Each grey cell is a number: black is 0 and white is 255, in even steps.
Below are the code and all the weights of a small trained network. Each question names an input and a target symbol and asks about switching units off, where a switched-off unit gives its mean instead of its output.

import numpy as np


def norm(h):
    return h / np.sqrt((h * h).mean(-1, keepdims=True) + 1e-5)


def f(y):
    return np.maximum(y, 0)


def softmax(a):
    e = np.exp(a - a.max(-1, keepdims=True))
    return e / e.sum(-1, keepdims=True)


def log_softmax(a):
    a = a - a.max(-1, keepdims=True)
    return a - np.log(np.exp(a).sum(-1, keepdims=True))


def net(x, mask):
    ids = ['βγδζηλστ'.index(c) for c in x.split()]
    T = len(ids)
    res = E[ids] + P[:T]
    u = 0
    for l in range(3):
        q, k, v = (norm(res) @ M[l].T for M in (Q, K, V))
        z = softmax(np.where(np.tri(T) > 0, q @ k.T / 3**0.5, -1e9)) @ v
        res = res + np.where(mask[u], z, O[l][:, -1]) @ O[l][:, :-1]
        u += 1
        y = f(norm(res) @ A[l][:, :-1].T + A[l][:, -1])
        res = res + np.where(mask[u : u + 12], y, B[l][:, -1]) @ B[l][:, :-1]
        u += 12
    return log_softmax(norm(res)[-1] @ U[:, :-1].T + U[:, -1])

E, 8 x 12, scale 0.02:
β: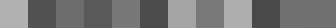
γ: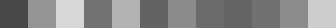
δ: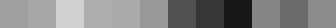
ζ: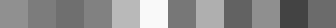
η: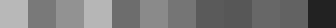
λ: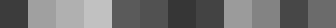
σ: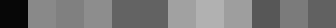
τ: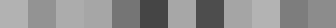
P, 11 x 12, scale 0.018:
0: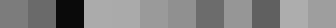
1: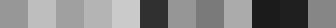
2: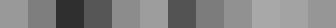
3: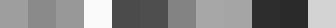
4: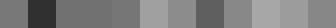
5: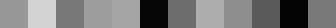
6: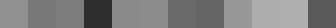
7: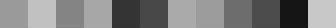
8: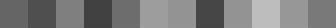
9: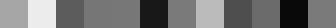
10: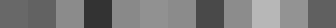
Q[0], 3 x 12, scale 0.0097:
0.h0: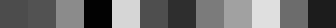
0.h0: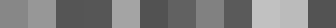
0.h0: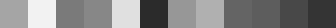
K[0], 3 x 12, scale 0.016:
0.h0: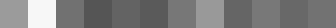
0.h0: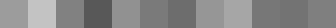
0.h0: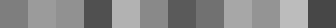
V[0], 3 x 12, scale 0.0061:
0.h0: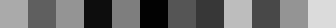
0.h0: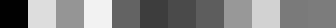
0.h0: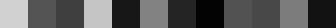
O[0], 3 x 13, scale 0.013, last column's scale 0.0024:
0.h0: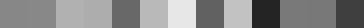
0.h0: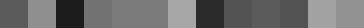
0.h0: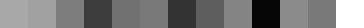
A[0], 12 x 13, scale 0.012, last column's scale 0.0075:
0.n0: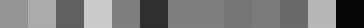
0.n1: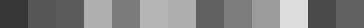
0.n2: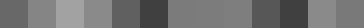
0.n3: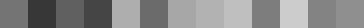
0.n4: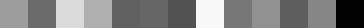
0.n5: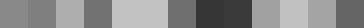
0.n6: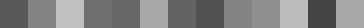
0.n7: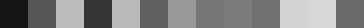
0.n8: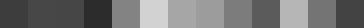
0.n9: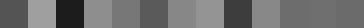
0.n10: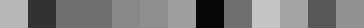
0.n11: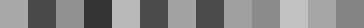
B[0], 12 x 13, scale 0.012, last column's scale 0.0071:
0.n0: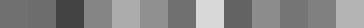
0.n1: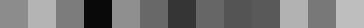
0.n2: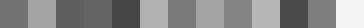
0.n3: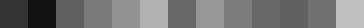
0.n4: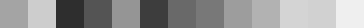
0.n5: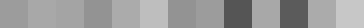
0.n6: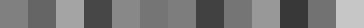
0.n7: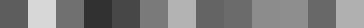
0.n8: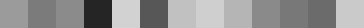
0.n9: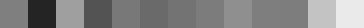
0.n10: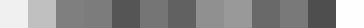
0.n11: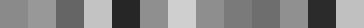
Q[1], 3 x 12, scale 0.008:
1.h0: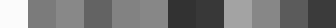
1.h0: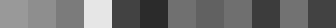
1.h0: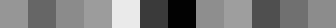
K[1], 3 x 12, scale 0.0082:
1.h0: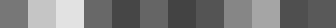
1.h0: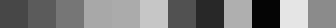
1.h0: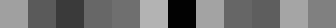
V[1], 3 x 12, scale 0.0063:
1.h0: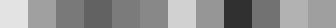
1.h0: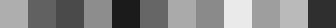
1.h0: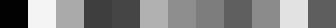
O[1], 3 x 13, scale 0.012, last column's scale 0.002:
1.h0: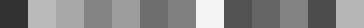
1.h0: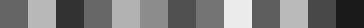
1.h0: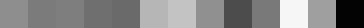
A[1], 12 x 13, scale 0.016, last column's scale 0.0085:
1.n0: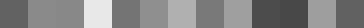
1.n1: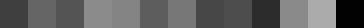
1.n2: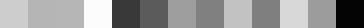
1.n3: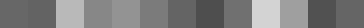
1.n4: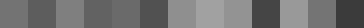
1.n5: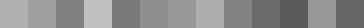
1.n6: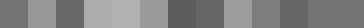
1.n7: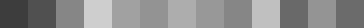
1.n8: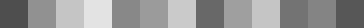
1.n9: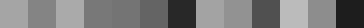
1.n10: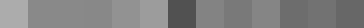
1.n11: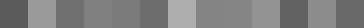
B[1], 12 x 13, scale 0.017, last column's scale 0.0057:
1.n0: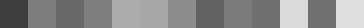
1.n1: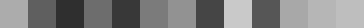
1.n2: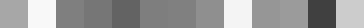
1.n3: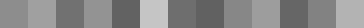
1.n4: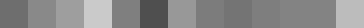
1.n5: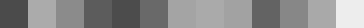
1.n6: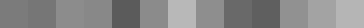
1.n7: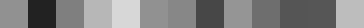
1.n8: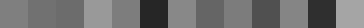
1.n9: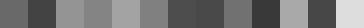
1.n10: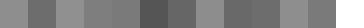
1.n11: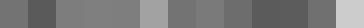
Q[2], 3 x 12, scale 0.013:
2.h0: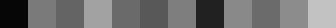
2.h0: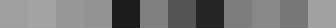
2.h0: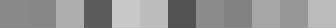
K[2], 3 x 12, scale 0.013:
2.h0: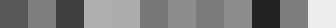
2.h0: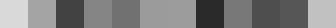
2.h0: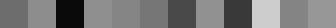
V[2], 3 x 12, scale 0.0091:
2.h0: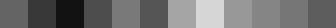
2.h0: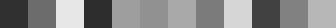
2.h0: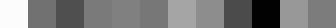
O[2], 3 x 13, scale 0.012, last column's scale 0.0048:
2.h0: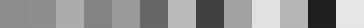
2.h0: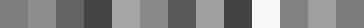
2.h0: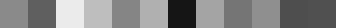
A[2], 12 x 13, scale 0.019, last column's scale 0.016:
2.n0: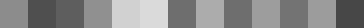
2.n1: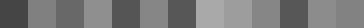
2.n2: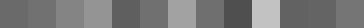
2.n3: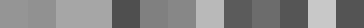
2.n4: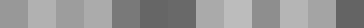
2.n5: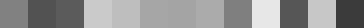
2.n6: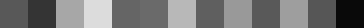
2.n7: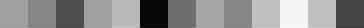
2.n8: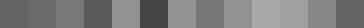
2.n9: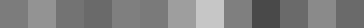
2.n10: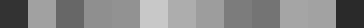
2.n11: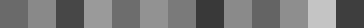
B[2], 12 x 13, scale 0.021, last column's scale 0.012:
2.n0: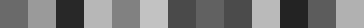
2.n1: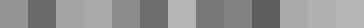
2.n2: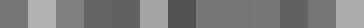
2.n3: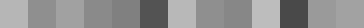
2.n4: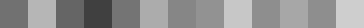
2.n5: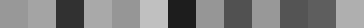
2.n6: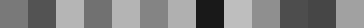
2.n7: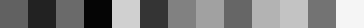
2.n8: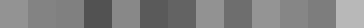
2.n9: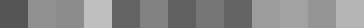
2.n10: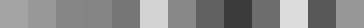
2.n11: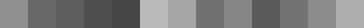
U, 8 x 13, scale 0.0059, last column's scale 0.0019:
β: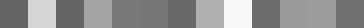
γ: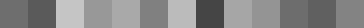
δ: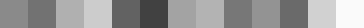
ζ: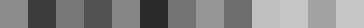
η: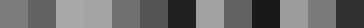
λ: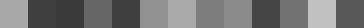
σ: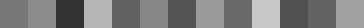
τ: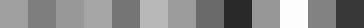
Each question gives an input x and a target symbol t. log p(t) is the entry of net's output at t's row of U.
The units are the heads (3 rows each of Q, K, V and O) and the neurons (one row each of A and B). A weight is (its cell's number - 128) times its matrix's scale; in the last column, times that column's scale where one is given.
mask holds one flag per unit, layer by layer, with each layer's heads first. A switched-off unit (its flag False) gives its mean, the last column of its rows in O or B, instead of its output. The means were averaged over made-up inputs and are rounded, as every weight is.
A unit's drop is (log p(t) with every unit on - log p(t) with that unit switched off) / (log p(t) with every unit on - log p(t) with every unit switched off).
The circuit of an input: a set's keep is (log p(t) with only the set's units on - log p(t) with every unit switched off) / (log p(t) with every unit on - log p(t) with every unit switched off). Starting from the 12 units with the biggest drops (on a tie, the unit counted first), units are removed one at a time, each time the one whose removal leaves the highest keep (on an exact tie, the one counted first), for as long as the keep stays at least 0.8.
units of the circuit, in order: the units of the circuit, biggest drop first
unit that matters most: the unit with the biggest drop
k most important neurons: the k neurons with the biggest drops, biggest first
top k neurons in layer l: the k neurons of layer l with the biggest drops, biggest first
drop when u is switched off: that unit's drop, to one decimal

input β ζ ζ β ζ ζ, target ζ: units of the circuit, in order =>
0.h0; 2.n7; 0.n4
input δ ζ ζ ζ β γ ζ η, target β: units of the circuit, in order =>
0.h0; 1.n2
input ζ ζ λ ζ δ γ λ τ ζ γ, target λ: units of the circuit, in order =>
0.h0; 1.n1
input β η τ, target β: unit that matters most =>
0.n11
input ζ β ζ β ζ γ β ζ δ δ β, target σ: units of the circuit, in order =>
0.h0; 2.h0; 2.n7
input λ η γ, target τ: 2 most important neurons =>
0.n7; 0.n11
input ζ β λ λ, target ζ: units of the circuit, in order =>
0.h0; 2.n7
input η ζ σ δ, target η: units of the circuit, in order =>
0.h0; 1.n9
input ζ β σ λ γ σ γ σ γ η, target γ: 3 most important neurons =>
1.n8; 1.n7; 0.n10
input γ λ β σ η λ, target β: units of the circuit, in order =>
0.h0; 2.n4
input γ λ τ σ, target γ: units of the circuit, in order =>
0.h0; 2.n6
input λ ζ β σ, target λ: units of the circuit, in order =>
0.h0; 2.n11
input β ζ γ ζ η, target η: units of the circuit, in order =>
0.n10; 2.h0; 1.n9
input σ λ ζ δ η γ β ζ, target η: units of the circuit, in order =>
0.h0; 1.n9
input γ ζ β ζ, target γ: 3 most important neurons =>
1.n8; 2.n6; 1.n7
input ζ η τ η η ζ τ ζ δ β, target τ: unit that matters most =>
0.h0
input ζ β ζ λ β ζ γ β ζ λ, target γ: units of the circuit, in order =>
0.h0; 2.n6
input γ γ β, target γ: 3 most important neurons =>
0.n3; 2.n6; 1.n4
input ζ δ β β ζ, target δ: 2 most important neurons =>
1.n7; 0.n10
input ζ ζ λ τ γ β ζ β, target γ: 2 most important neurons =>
1.n8; 2.n6
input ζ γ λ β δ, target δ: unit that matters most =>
0.n6
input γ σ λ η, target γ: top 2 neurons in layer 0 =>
0.n10; 0.n0
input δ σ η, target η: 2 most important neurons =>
0.n10; 1.n9
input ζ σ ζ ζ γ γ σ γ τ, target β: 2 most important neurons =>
0.n10; 1.n2
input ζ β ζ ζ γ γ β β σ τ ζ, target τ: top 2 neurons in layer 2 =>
2.n9; 2.n7
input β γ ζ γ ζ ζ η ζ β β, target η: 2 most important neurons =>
1.n9; 2.n7
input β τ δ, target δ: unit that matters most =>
2.n3
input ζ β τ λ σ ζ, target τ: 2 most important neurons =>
2.n10; 1.n0
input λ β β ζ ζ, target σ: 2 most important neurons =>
0.n5; 2.n0
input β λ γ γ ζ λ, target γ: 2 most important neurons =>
1.n8; 2.n6
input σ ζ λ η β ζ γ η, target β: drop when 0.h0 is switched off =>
0.9
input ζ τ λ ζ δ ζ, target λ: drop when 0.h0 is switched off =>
1.4
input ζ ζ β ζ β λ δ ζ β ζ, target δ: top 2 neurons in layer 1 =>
1.n5; 1.n2
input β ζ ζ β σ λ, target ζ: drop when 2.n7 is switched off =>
0.3
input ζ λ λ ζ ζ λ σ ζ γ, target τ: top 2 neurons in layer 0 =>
0.n7; 0.n5
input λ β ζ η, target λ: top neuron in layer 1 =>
1.n1
